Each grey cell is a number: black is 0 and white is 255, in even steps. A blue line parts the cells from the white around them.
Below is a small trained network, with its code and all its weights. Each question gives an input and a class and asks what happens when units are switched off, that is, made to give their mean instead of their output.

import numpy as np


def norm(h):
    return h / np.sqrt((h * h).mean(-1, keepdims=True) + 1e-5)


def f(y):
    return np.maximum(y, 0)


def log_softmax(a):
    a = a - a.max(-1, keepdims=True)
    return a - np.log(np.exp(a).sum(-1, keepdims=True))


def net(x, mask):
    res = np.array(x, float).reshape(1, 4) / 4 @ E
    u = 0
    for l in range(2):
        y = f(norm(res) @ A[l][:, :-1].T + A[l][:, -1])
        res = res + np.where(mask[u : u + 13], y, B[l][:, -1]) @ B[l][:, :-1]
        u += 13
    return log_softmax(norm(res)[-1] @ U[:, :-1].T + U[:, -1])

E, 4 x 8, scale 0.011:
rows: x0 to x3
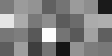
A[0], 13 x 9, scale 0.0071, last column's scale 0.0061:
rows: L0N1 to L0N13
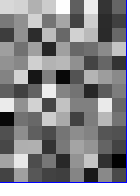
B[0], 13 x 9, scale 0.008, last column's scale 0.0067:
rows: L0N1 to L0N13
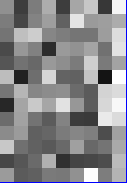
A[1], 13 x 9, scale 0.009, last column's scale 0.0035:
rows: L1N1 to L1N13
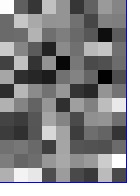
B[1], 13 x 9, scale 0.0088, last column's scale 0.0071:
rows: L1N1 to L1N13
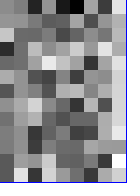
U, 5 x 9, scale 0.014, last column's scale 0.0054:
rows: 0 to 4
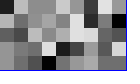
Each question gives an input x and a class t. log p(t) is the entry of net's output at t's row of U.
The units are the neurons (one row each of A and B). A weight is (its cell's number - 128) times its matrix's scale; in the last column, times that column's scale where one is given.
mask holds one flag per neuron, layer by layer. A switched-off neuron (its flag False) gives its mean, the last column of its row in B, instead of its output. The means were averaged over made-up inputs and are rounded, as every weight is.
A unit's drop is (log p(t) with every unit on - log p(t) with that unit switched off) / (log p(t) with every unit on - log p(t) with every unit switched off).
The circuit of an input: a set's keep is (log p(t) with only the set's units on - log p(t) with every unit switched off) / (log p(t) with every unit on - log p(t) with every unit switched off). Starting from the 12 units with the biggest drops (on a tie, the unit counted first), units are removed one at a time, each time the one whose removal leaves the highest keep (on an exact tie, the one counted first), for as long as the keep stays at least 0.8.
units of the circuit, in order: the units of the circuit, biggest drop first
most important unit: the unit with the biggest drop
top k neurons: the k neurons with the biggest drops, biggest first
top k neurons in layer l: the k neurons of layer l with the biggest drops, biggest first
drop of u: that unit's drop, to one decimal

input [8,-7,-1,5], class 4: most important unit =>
L1N6
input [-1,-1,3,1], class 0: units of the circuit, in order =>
[L0N9, L1N7]
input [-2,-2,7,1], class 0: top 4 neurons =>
[L0N9, L0N7, L0N3, L1N7]
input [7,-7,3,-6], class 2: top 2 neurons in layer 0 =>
[L0N2, L0N6]
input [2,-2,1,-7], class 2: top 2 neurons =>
[L0N1, L1N1]
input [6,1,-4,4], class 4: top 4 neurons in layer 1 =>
[L1N6, L1N12, L1N1, L1N13]
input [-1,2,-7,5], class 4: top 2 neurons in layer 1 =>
[L1N6, L1N5]
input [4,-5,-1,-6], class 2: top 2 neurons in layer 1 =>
[L1N1, L1N10]
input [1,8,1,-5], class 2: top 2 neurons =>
[L0N1, L0N8]
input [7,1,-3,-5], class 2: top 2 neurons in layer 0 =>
[L0N2, L0N8]
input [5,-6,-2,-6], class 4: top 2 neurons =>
[L0N8, L1N6]
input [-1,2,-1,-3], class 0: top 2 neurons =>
[L0N8, L0N6]
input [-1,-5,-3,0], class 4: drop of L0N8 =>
0.4
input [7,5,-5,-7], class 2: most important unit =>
L0N1
